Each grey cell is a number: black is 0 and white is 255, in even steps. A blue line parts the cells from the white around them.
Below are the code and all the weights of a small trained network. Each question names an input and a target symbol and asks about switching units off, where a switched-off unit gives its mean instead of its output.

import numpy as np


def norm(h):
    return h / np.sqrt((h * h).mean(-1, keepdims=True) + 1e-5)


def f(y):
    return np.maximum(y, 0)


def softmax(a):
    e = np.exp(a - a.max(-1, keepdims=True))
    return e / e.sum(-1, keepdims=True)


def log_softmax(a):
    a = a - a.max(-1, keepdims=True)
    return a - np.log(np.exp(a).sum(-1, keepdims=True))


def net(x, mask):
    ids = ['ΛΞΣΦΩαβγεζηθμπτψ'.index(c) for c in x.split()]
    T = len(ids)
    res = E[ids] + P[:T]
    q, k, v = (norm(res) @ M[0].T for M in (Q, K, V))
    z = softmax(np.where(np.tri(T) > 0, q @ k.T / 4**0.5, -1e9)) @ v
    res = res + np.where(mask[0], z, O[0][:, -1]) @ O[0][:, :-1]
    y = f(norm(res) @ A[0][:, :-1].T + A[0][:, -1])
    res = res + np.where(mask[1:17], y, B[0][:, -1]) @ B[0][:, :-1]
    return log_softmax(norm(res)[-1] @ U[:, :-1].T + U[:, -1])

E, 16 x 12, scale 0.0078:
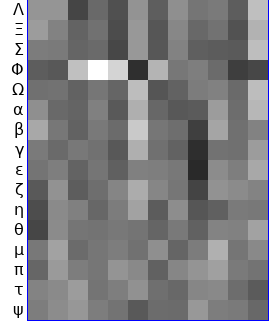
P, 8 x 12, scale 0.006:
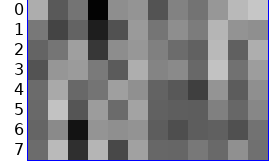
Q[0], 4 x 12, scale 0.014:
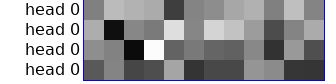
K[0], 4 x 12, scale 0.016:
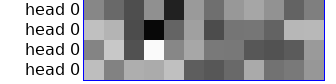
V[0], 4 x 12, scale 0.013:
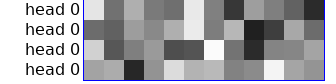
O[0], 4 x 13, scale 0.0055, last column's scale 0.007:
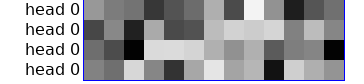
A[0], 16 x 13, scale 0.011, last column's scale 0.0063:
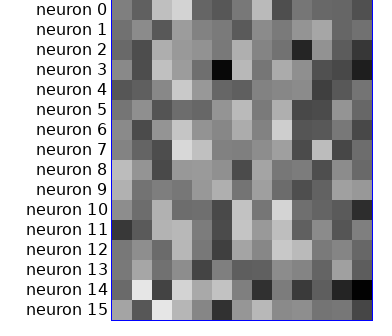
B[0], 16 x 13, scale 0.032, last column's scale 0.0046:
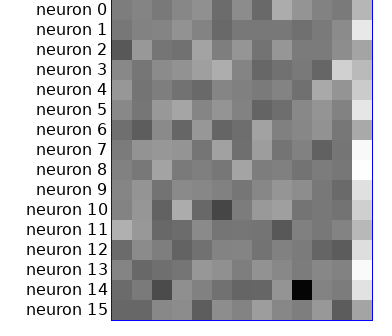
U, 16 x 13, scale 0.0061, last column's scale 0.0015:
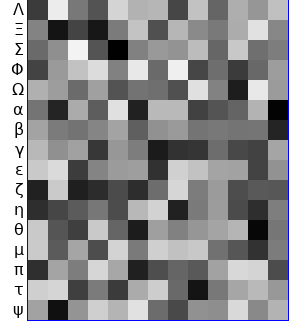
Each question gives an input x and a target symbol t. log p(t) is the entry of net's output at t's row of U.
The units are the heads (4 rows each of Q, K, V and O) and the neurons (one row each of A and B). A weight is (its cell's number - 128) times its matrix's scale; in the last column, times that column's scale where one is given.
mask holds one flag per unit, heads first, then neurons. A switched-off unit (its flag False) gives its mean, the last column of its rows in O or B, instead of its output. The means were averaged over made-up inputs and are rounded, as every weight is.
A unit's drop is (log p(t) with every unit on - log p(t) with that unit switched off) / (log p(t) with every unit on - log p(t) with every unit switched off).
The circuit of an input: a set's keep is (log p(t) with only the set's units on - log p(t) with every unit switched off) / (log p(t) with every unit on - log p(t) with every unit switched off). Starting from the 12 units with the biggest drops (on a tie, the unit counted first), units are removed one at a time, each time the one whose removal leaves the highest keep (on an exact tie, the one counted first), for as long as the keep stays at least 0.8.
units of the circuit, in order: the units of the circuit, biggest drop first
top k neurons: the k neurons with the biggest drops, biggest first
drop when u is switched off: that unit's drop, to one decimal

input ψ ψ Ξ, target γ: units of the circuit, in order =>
head 0
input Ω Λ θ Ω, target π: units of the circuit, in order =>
head 0; neuron 0
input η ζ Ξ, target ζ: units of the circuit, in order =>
head 0; neuron 12
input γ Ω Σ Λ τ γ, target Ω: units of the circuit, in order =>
head 0; neuron 3
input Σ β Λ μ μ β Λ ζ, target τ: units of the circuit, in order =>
head 0; neuron 11
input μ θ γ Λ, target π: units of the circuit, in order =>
head 0; neuron 0
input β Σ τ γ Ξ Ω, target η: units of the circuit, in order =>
head 0; neuron 12; neuron 5
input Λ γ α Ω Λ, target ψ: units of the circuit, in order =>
head 0; neuron 5
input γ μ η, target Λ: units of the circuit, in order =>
head 0; neuron 2
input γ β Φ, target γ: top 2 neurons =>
neuron 11; neuron 12
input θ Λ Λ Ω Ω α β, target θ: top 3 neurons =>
neuron 10; neuron 5; neuron 6
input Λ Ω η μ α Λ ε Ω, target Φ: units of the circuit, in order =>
head 0; neuron 7
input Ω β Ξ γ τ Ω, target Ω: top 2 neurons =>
neuron 3; neuron 10
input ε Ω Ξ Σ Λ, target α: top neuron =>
neuron 8
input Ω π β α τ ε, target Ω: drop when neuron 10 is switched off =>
0.3
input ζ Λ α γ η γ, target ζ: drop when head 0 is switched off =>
1.3
